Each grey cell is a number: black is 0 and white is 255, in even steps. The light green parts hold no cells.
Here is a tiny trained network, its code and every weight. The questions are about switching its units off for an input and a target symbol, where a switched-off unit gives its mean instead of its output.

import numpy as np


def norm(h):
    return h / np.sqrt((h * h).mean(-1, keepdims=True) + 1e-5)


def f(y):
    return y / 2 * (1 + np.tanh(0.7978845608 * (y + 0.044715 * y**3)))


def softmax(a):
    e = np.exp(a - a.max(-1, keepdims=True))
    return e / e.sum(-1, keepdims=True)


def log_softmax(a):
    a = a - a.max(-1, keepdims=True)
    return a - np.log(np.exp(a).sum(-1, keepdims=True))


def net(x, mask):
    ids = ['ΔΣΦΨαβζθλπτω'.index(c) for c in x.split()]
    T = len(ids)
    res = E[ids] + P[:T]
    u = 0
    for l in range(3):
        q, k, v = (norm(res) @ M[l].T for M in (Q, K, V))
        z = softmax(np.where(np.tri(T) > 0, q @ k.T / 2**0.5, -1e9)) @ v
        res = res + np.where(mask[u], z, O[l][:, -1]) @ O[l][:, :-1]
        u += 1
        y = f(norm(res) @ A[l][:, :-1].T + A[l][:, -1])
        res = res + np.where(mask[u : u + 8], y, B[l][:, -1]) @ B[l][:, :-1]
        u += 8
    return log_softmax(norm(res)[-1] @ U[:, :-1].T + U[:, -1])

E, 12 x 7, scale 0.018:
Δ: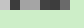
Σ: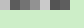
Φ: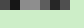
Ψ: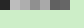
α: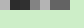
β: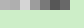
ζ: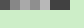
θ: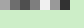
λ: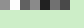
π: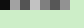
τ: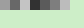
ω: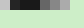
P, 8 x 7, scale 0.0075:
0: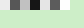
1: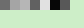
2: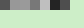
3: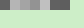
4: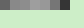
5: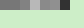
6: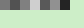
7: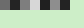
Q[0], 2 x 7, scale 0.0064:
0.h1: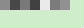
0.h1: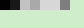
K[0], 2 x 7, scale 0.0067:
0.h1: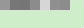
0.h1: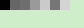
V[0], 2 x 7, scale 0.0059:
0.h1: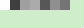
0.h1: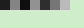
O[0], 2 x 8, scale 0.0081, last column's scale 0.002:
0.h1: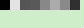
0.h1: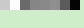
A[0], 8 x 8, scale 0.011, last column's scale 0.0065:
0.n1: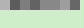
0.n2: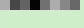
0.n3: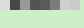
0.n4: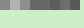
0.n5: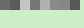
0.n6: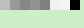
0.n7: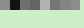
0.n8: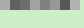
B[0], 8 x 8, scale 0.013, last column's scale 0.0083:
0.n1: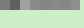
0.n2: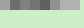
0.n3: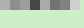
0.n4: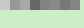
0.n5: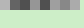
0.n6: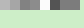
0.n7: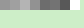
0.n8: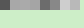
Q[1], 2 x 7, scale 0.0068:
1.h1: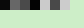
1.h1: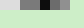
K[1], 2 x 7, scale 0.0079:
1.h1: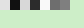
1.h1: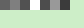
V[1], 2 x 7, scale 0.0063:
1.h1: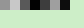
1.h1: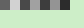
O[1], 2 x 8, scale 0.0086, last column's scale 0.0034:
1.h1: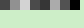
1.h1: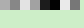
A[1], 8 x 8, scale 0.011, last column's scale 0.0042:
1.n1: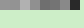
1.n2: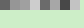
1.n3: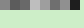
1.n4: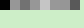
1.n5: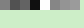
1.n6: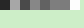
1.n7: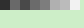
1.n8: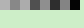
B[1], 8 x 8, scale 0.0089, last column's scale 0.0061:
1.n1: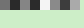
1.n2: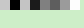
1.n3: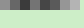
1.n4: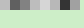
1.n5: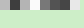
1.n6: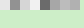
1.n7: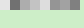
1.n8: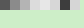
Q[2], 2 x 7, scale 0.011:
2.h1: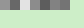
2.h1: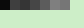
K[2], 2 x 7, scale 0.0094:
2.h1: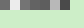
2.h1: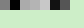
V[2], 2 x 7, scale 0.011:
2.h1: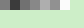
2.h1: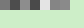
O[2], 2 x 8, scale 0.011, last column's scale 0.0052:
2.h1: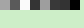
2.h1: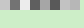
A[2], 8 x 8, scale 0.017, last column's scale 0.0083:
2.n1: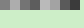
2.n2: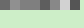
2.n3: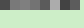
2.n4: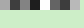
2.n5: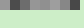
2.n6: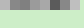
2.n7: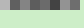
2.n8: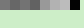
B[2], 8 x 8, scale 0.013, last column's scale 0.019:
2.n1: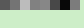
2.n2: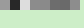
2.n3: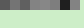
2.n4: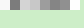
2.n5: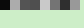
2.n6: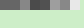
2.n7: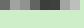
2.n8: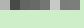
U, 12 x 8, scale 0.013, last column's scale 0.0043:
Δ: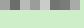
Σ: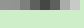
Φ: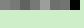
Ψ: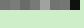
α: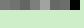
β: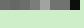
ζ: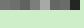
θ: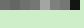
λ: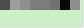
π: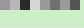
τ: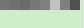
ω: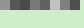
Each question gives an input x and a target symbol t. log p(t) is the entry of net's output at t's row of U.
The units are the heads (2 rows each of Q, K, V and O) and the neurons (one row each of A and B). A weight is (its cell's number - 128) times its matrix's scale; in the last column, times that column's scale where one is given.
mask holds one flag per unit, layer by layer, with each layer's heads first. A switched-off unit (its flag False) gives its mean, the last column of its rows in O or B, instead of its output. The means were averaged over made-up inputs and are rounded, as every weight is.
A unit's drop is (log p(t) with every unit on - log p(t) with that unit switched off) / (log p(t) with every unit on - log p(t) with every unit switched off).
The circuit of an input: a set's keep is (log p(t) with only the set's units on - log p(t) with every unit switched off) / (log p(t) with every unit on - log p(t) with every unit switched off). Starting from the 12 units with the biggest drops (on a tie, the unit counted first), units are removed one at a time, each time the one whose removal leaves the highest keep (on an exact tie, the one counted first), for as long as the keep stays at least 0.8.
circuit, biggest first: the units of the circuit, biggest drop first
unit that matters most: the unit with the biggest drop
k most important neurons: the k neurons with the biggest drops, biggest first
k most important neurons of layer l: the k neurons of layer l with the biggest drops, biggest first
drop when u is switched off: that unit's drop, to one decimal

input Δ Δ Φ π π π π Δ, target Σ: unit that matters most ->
1.h1
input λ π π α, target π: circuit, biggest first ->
2.h1; 1.n2
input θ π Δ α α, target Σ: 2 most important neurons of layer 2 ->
2.n7; 2.n6
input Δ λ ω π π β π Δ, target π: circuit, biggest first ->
2.h1; 2.n6
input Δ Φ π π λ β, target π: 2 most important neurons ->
0.n4; 2.n6
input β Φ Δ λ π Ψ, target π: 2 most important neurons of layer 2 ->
2.n6; 2.n4
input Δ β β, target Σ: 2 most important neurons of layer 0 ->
0.n3; 0.n5
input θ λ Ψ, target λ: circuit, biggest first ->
2.h1; 1.h1; 2.n3
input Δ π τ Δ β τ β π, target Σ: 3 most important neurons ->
0.n3; 2.n4; 1.n8
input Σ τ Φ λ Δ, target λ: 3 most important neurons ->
2.n4; 2.n3; 0.n3
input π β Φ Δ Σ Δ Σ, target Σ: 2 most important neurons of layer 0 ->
0.n3; 0.n8
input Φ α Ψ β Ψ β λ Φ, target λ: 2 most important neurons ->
2.n4; 2.n3
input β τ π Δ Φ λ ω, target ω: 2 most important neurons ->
0.n2; 2.n4
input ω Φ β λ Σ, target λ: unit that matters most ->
2.h1
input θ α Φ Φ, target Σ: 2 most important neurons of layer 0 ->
0.n7; 0.n3
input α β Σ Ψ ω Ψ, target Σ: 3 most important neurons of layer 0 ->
0.n5; 0.n3; 0.n7
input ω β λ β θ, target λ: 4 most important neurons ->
0.n7; 2.n4; 2.n3; 0.n3
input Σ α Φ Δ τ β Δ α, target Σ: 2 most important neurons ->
0.n7; 2.n7
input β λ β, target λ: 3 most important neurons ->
2.n4; 2.n3; 0.n8
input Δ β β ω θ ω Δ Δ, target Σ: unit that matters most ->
0.h1
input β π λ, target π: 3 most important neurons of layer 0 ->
0.n4; 0.n3; 0.n7
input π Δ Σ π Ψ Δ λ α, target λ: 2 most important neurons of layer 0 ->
0.n7; 0.n3
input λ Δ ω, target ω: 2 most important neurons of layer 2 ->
2.n4; 2.n8
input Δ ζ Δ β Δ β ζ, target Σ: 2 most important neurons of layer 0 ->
0.n5; 0.n3
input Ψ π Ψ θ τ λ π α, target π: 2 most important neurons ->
0.n4; 0.n8
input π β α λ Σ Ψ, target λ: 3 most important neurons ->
2.n4; 2.n3; 1.n6
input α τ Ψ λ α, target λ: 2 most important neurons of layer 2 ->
2.n4; 2.n3
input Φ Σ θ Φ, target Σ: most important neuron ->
0.n7
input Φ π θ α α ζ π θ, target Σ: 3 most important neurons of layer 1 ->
1.n4; 1.n8; 1.n3
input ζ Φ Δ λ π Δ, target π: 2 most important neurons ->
0.n4; 2.n6
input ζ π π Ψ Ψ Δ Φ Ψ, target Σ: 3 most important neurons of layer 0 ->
0.n3; 0.n7; 0.n8
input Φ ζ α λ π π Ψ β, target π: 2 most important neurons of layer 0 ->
0.n7; 0.n4
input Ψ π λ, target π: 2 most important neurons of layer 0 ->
0.n4; 0.n3
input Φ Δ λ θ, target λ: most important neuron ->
0.n7
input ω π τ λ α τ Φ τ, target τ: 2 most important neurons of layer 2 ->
2.n4; 2.n5
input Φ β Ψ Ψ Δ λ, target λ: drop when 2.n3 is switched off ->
0.4
